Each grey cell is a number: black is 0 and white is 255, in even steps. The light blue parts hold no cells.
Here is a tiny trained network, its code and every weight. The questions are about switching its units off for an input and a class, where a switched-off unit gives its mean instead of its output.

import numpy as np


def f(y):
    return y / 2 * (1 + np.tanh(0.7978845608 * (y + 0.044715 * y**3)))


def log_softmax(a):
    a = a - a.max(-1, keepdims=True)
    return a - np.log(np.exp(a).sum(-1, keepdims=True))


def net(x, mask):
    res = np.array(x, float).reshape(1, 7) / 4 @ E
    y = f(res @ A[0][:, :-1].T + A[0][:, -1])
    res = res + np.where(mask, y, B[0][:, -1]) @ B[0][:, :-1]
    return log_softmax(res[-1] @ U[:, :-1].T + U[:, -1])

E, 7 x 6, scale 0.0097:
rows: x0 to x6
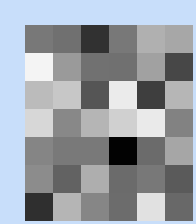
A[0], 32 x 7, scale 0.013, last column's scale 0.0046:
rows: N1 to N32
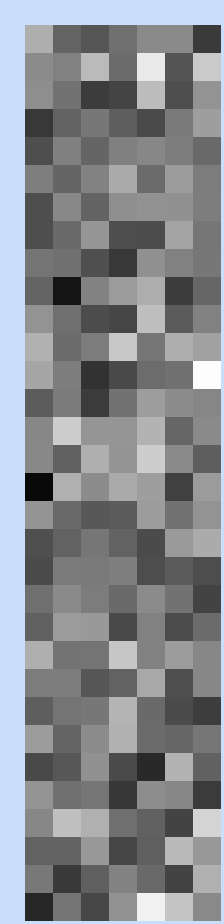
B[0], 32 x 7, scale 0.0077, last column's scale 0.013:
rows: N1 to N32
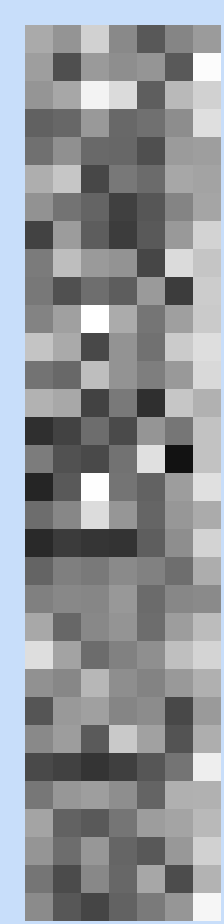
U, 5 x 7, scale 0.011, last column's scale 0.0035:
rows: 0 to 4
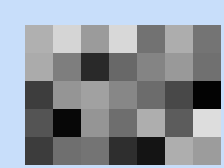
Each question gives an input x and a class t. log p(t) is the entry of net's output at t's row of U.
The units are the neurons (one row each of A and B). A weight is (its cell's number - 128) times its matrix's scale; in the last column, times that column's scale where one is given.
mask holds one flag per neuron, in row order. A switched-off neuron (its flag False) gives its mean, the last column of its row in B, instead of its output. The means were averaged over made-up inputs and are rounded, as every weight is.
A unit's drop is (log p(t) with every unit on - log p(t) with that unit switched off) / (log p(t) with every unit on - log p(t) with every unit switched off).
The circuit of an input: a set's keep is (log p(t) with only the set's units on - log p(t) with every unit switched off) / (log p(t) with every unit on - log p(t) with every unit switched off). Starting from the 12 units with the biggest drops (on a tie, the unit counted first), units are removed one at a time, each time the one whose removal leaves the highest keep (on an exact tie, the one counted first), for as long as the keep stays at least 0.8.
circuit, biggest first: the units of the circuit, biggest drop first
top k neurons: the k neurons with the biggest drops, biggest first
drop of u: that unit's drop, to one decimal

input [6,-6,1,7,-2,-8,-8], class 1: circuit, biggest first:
N17
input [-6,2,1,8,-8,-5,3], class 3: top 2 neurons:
N15, N16
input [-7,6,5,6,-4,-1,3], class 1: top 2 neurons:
N15, N3
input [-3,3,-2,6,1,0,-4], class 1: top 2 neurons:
N17, N3
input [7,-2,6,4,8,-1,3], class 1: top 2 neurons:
N32, N17
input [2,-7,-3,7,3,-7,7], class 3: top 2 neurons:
N16, N2
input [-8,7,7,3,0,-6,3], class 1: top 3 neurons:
N15, N3, N11
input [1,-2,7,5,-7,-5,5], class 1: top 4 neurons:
N15, N32, N3, N11
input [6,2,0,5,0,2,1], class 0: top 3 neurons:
N27, N19, N3
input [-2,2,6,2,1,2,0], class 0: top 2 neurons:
N27, N19
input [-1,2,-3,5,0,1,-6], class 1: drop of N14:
-0.1
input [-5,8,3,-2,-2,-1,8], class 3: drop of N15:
0.2
